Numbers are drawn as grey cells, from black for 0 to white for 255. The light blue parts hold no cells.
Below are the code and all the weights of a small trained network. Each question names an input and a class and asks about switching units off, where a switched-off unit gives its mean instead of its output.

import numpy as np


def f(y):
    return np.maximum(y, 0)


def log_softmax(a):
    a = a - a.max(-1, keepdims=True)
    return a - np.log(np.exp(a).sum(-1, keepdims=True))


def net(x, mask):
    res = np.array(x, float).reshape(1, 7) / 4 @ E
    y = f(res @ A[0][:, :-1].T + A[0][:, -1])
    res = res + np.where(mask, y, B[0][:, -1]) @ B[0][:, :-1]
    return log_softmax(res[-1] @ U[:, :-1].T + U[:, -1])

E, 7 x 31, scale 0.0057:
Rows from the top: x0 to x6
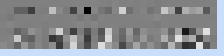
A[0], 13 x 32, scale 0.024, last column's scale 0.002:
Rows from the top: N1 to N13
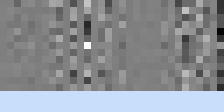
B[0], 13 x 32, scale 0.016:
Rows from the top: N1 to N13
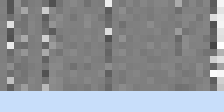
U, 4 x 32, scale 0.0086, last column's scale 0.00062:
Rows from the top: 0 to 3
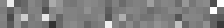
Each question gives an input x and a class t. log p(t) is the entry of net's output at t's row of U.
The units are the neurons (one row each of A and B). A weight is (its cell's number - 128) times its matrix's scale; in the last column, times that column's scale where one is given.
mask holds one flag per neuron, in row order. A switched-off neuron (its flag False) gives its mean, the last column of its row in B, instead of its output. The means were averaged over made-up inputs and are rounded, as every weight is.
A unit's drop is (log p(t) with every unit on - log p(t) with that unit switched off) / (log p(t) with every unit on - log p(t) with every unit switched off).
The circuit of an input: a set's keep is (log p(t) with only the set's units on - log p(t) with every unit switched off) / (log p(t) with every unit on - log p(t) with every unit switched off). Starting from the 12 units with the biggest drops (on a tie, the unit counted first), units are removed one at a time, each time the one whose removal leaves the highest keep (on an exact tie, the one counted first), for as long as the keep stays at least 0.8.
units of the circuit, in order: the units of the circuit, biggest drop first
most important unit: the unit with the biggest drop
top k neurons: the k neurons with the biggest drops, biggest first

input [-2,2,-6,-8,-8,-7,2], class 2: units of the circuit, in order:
[N2]
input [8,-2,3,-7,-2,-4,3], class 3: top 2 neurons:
[N1 N11]
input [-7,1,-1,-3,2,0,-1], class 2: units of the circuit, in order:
[N7 N3]
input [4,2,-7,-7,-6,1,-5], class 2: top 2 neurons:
[N2 N3]
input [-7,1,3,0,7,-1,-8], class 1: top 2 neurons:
[N11 N2]
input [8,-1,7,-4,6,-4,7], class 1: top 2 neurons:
[N3 N9]
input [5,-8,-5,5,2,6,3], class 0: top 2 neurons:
[N7 N1]
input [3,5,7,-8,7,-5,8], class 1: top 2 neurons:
[N3 N9]
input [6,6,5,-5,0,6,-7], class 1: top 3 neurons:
[N11 N7 N1]
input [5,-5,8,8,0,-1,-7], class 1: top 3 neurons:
[N11 N4 N12]
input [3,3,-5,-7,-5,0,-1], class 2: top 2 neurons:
[N7 N2]
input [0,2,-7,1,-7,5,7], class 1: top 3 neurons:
[N3 N9 N6]
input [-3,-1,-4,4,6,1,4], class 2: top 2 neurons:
[N6 N11]
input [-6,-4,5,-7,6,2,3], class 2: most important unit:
N6
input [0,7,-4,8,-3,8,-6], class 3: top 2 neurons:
[N5 N7]
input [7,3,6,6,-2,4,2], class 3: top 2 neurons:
[N7 N5]
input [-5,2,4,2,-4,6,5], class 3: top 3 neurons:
[N5 N11 N6]
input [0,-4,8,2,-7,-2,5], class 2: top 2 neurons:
[N2 N11]
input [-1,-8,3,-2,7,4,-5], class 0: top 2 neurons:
[N7 N2]
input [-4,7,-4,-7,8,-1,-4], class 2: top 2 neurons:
[N6 N7]
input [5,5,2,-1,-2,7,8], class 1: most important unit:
N3
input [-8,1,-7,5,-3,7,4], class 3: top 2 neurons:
[N5 N11]
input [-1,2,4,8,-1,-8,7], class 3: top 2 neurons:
[N1 N11]
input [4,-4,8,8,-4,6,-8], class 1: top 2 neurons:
[N11 N1]
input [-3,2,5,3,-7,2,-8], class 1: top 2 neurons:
[N11 N6]
